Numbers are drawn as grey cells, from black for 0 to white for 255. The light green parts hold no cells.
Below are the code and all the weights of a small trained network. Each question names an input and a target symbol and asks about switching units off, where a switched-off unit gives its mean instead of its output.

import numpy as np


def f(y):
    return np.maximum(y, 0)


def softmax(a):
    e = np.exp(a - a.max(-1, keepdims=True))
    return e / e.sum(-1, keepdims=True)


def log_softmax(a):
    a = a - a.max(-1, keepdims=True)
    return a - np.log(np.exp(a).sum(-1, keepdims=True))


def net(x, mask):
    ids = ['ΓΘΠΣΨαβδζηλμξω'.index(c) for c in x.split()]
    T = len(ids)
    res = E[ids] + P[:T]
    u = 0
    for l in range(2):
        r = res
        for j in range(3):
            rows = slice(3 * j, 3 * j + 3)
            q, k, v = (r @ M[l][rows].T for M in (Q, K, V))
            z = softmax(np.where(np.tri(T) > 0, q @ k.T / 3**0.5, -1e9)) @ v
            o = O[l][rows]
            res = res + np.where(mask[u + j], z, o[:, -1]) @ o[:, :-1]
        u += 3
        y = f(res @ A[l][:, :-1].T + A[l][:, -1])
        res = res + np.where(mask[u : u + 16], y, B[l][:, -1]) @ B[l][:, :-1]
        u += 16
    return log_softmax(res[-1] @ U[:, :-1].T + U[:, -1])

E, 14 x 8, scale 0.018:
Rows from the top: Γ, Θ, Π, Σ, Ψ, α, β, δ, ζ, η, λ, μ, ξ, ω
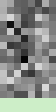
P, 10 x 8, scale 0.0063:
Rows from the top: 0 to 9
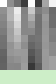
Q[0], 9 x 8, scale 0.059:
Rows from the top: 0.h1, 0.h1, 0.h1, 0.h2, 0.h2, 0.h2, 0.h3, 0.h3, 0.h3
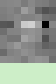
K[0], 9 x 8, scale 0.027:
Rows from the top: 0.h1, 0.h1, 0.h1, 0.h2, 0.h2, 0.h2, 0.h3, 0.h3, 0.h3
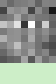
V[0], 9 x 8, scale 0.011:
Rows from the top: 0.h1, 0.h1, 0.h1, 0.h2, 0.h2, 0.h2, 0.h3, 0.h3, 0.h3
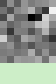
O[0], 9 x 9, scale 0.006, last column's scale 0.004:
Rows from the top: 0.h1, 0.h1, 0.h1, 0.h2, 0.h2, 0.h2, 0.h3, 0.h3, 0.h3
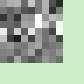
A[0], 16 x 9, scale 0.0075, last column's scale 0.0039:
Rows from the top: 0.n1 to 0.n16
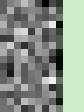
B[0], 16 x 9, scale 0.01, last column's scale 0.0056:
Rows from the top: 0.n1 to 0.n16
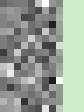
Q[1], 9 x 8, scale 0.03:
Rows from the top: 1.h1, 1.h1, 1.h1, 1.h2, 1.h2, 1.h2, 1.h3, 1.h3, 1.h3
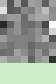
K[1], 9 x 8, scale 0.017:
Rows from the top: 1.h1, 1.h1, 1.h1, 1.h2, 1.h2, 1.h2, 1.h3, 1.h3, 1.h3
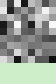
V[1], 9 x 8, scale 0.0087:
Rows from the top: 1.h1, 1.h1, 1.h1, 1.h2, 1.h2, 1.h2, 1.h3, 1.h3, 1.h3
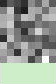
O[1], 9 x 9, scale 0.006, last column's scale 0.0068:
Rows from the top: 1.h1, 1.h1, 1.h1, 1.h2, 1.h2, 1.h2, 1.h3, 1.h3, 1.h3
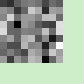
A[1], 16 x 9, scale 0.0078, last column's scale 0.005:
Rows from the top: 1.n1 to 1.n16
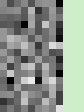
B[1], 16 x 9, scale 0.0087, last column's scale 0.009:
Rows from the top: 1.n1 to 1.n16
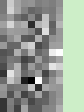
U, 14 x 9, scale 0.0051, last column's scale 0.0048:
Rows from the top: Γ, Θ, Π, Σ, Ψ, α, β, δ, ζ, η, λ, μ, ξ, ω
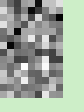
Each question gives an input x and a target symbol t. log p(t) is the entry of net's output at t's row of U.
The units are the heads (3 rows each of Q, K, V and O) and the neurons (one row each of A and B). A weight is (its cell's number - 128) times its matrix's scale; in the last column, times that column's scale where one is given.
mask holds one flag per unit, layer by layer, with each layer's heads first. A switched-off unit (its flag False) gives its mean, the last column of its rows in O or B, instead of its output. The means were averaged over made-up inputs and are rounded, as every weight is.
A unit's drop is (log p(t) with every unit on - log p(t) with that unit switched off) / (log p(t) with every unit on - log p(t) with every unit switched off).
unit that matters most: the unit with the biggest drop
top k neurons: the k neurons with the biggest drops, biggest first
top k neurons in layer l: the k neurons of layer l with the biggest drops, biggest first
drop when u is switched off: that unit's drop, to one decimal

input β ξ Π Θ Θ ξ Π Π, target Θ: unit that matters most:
0.h2
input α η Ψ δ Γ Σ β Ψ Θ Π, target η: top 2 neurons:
0.n12; 0.n5
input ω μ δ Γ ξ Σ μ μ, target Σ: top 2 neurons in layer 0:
0.n10; 0.n11
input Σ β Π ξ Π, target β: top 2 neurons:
0.n11; 0.n10
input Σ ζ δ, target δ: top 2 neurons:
0.n12; 0.n7
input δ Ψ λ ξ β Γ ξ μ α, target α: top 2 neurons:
0.n12; 0.n7
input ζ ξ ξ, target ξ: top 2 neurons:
1.n12; 1.n10
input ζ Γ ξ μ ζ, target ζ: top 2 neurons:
1.n4; 0.n12
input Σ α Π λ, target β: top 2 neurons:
0.n11; 0.n10
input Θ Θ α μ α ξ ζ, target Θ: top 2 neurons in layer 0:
0.n12; 0.n3
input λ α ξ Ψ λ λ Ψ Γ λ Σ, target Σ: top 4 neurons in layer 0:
0.n11; 0.n10; 0.n6; 0.n16
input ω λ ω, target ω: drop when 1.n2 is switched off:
0.2
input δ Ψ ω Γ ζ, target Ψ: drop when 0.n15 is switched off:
0.1
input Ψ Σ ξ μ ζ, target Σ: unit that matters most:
0.h2
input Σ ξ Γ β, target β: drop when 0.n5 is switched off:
0.0
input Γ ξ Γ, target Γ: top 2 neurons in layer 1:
1.n12; 1.n5
